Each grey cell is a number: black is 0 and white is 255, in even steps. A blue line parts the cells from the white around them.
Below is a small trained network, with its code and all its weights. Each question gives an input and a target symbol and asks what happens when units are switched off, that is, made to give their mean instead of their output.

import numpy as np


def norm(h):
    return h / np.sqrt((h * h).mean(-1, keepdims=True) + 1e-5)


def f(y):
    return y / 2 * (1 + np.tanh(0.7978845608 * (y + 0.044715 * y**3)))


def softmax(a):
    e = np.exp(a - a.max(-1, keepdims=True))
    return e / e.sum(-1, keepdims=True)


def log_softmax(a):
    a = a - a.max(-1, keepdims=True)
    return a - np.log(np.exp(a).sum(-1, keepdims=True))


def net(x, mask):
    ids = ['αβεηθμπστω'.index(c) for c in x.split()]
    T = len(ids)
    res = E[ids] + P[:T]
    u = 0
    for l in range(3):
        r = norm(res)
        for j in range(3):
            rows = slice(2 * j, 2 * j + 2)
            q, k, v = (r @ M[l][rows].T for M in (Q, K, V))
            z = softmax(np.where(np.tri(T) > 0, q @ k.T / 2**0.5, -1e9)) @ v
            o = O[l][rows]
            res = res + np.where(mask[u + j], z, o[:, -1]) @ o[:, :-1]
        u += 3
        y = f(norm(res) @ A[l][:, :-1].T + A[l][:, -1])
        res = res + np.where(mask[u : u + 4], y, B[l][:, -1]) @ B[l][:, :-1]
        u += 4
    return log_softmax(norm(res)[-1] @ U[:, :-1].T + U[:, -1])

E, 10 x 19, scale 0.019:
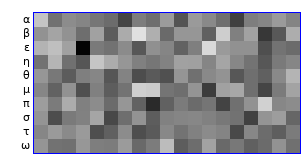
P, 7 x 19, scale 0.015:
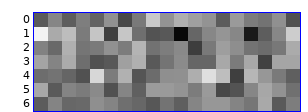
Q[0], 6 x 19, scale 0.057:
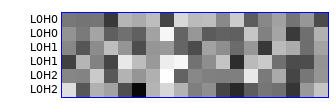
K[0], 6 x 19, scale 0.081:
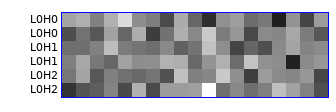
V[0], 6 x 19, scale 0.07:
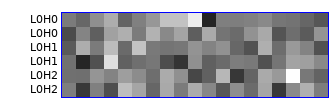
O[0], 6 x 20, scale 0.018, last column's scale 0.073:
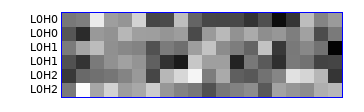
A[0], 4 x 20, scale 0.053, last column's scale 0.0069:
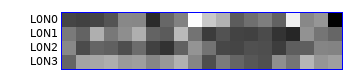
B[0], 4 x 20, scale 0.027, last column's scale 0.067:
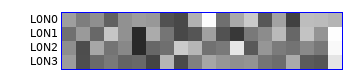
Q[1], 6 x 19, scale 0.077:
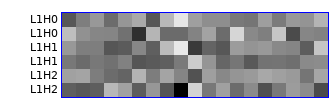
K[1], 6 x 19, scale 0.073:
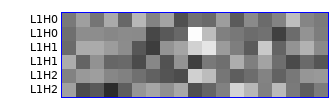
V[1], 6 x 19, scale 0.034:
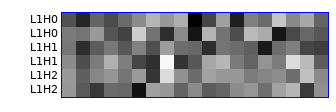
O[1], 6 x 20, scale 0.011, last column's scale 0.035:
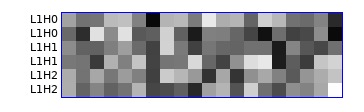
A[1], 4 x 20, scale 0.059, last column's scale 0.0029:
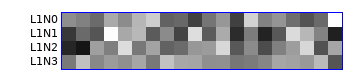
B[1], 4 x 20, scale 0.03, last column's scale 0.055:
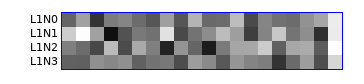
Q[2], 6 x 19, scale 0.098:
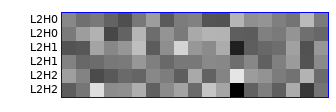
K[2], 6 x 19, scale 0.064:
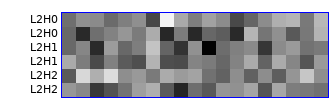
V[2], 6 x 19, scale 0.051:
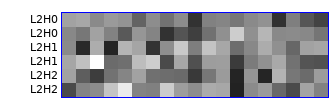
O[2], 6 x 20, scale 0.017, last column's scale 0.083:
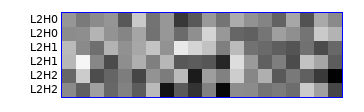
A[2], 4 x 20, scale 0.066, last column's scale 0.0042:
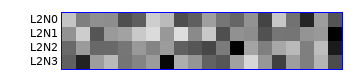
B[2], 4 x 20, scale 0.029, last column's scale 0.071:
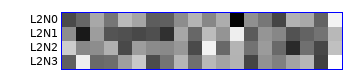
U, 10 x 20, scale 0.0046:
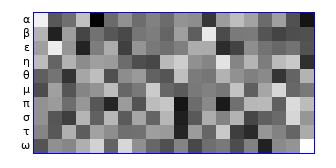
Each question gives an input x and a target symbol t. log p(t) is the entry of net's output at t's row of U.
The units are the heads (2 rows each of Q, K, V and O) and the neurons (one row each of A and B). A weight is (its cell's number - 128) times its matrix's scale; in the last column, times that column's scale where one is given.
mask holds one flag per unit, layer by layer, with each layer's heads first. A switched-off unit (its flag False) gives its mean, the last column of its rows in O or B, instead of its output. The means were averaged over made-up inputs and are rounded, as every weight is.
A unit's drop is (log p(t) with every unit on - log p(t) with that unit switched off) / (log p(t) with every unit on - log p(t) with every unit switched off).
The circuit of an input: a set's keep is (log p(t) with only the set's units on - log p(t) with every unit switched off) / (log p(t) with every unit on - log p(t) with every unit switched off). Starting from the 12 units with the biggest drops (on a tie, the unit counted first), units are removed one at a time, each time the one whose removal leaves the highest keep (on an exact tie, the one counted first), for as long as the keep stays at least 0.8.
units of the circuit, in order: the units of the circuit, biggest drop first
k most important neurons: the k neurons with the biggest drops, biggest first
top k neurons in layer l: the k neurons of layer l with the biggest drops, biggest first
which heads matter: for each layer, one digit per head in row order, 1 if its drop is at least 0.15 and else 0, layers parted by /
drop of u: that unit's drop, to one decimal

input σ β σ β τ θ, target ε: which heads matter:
011 / 000 / 000
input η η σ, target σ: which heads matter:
110 / 000 / 000
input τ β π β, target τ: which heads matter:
011 / 000 / 000
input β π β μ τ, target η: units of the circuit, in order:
L0H2, L0H1, L0N0
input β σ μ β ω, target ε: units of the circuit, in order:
L0H1, L1N1, L0H2
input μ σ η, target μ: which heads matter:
111 / 000 / 011
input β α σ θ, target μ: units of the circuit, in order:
L2N3, L1N2, L0H0
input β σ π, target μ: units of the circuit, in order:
L1N2, L2N3, L0H0
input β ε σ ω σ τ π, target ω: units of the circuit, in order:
L0H0, L0N1
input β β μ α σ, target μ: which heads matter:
111 / 000 / 000
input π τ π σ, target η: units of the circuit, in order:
L0N0, L0H2
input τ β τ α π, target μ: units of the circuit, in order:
L0H1, L1N2, L2N3
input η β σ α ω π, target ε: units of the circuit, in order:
L1N1, L0H1
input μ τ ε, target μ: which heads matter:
111 / 000 / 011
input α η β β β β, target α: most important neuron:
L2N2
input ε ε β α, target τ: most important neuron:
L2N0
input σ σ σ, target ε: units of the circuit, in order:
L1N1, L0H2, L0N2
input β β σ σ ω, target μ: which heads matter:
111 / 000 / 000
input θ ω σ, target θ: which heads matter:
100 / 000 / 000
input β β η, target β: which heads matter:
110 / 000 / 010
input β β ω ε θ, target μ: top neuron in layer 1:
L1N2
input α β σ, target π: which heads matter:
110 / 000 / 000
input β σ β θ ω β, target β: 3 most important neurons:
L2N1, L1N2, L0N2
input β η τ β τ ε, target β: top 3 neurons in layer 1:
L1N0, L1N2, L1N1
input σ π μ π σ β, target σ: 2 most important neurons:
L1N1, L0N3
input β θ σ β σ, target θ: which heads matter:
101 / 000 / 000
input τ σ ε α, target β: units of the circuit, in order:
L0H2
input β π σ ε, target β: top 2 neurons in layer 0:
L0N1, L0N2
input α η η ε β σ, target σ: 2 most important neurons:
L1N0, L1N2
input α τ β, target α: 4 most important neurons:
L2N2, L0N2, L2N3, L1N1
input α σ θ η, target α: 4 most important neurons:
L2N2, L0N2, L2N3, L1N1
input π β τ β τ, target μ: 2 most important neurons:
L2N3, L1N2
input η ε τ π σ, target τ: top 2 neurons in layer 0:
L0N1, L0N2
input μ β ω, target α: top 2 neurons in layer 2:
L2N3, L2N0
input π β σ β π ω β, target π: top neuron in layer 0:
L0N1
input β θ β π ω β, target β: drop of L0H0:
0.3
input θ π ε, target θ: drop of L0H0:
0.4
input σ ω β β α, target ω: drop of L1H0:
0.0
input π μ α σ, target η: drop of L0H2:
0.3
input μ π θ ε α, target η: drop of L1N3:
0.1
